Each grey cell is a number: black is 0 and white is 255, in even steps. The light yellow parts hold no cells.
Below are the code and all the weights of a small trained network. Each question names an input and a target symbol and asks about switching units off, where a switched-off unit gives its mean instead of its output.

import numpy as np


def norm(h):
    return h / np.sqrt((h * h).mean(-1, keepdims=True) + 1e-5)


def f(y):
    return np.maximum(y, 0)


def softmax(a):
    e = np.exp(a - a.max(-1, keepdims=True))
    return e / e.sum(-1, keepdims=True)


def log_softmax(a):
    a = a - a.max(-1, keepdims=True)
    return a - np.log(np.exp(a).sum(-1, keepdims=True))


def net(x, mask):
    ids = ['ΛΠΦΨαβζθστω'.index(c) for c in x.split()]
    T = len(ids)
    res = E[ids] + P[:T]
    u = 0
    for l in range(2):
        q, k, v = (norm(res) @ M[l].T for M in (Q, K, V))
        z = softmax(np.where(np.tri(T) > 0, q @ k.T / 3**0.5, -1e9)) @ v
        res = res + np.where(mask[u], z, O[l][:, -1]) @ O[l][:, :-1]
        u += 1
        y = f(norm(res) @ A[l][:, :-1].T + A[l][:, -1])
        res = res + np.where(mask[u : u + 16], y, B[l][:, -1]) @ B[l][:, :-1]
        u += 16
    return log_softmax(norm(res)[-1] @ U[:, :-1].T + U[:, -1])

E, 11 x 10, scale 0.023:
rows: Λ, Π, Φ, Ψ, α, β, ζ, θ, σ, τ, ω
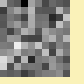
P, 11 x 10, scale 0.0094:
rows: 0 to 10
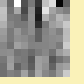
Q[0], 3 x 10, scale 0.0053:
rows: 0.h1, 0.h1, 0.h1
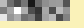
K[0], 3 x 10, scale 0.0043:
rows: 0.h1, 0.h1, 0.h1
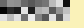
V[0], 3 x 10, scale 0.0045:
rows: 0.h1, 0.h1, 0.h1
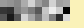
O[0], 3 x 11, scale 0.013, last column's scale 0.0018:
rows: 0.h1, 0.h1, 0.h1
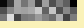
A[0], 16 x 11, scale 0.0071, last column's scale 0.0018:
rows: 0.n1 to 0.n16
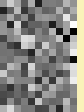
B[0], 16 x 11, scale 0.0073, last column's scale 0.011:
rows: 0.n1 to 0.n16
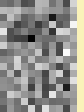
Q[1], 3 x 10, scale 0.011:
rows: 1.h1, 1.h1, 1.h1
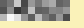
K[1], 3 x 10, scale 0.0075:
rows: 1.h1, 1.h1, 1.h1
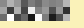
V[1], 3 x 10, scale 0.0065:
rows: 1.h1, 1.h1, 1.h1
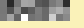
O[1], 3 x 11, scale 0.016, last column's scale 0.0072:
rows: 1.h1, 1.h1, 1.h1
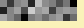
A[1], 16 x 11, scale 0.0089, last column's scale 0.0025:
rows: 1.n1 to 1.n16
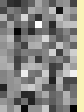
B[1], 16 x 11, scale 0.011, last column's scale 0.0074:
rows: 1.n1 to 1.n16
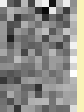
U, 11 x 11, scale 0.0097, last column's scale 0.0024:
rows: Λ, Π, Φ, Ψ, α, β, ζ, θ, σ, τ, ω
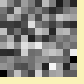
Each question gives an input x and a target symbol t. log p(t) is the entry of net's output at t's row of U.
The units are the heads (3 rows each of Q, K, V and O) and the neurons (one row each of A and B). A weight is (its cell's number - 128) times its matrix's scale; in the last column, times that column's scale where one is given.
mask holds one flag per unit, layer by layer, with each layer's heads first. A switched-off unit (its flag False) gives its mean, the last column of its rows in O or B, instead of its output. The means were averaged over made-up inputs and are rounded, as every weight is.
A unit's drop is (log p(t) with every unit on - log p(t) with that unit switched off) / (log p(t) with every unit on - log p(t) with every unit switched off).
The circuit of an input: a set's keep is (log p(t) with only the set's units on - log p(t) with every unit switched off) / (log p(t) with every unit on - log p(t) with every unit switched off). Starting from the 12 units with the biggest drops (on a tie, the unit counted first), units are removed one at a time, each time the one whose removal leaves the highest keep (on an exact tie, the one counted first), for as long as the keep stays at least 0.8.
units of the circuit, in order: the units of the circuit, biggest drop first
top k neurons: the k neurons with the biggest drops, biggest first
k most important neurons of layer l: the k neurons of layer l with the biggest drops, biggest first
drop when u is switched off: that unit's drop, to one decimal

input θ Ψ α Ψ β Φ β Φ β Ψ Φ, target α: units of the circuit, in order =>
[0.h1; 1.n5]
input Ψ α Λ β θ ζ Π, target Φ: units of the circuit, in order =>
[1.n13]
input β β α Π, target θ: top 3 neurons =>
[0.n6; 0.n16; 1.n4]
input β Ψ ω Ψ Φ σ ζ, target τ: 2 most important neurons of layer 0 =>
[0.n8; 0.n4]
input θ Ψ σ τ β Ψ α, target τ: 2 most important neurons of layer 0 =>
[0.n7; 0.n14]
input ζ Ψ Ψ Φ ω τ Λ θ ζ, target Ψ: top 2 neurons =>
[0.n8; 0.n16]
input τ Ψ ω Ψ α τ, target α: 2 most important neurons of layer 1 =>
[1.n1; 1.n2]
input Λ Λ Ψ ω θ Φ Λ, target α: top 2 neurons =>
[0.n12; 0.n2]
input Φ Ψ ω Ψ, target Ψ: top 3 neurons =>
[0.n8; 0.n16; 1.n16]
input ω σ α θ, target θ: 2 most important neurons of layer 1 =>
[1.n12; 1.n3]
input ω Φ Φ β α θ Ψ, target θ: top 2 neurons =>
[0.n16; 0.n6]
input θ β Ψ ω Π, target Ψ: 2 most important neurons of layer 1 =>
[1.n16; 1.n12]
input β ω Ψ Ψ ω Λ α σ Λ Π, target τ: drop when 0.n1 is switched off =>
0.1
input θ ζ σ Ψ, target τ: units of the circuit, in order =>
[1.h1]
